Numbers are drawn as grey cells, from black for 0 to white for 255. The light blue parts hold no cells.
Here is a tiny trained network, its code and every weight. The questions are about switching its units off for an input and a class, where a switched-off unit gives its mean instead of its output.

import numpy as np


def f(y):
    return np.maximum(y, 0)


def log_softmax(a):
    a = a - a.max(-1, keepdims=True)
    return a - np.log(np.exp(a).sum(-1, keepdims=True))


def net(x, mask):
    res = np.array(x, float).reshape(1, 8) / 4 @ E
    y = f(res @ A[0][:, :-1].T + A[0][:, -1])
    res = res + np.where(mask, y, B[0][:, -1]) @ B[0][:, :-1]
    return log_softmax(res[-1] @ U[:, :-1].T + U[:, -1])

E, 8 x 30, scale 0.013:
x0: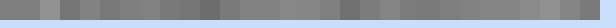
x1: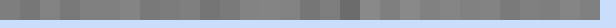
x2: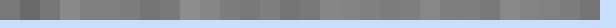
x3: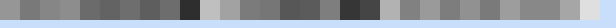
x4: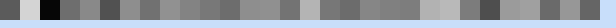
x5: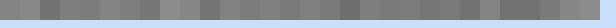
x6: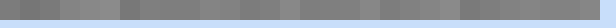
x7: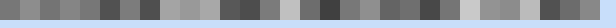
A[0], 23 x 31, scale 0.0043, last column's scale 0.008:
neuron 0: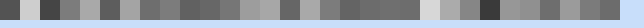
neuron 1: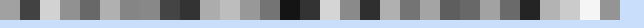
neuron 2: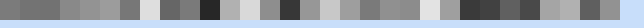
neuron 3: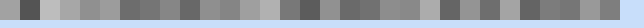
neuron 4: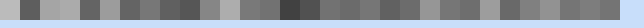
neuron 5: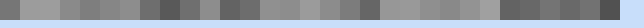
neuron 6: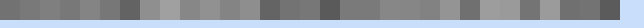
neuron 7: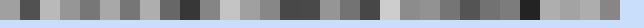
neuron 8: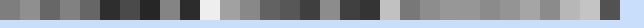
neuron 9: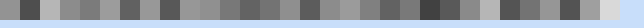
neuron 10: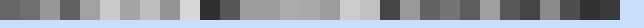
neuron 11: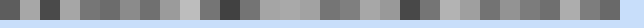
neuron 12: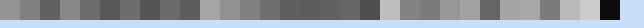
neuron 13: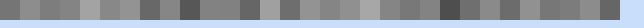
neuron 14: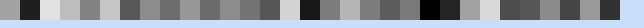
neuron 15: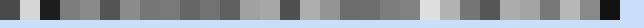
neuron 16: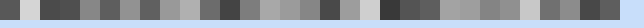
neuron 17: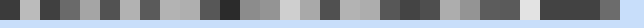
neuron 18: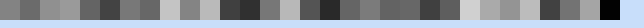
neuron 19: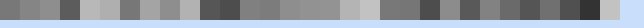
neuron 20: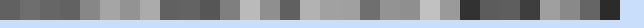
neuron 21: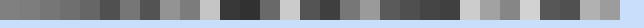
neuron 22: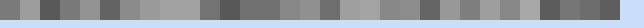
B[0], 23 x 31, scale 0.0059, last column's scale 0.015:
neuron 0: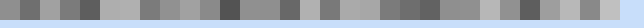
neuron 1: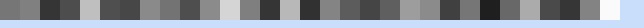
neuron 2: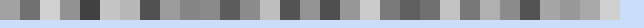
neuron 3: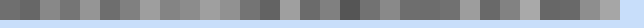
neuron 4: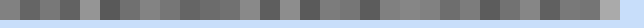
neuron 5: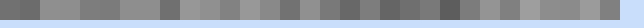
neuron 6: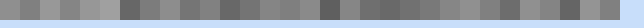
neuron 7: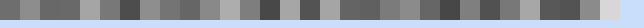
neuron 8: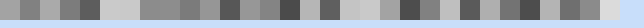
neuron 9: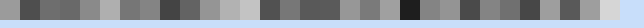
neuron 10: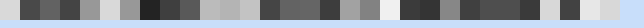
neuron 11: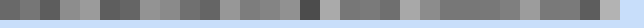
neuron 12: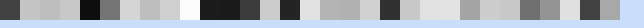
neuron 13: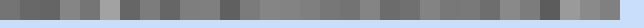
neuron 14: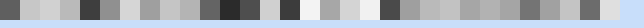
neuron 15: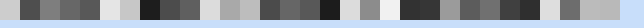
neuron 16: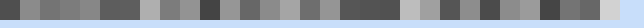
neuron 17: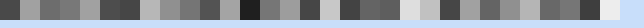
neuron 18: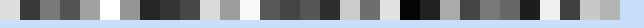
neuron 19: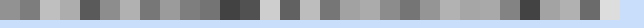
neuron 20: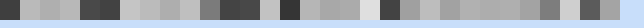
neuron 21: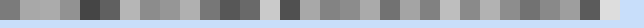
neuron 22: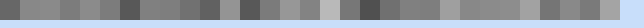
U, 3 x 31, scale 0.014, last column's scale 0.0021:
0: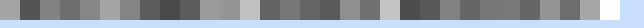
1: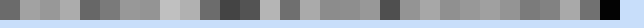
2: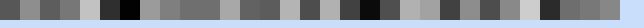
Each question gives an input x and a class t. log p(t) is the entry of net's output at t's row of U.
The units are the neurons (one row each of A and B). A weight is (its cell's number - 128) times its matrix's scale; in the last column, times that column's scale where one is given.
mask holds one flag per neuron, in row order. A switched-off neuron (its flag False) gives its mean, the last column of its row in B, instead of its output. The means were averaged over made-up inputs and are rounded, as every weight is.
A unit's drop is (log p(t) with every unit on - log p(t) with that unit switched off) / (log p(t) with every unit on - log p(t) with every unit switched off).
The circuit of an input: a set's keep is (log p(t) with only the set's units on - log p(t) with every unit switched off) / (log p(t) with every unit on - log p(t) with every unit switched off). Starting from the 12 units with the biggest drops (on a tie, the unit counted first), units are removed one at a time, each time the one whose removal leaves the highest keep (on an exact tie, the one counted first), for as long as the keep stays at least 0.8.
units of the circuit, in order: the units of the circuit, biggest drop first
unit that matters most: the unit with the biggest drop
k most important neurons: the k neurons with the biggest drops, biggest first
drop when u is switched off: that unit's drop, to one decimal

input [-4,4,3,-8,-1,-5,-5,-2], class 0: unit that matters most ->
neuron 10
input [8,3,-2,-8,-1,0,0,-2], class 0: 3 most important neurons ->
[neuron 10; neuron 12; neuron 21]
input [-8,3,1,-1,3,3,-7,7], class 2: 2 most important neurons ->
[neuron 17; neuron 14]
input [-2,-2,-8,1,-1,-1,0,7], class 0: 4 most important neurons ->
[neuron 18; neuron 12; neuron 19; neuron 20]
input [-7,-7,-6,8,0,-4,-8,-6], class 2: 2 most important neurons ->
[neuron 1; neuron 7]
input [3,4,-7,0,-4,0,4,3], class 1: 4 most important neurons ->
[neuron 14; neuron 10; neuron 15; neuron 21]
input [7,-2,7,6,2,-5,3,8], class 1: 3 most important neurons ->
[neuron 12; neuron 21; neuron 10]
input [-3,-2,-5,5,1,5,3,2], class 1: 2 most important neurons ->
[neuron 10; neuron 12]
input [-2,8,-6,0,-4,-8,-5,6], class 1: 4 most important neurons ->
[neuron 14; neuron 21; neuron 10; neuron 15]
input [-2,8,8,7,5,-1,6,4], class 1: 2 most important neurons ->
[neuron 12; neuron 10]
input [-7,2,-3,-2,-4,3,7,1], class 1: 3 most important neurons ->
[neuron 14; neuron 18; neuron 15]
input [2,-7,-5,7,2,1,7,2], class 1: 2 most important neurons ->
[neuron 12; neuron 10]
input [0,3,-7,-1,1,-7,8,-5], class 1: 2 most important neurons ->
[neuron 20; neuron 18]
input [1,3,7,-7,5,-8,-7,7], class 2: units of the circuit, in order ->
[neuron 17]
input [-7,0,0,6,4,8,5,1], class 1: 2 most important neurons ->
[neuron 12; neuron 10]
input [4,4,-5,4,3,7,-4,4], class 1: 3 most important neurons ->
[neuron 10; neuron 12; neuron 9]
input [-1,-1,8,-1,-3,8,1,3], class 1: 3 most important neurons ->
[neuron 10; neuron 14; neuron 15]
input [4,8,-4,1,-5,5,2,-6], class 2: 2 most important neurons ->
[neuron 1; neuron 7]
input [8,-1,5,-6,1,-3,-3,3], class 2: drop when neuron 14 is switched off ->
0.2
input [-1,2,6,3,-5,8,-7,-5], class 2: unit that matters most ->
neuron 1
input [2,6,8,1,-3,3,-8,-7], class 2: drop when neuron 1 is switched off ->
0.4
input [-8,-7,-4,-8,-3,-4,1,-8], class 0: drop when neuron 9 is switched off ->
0.0
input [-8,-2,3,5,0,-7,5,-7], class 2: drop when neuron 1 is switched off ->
0.7
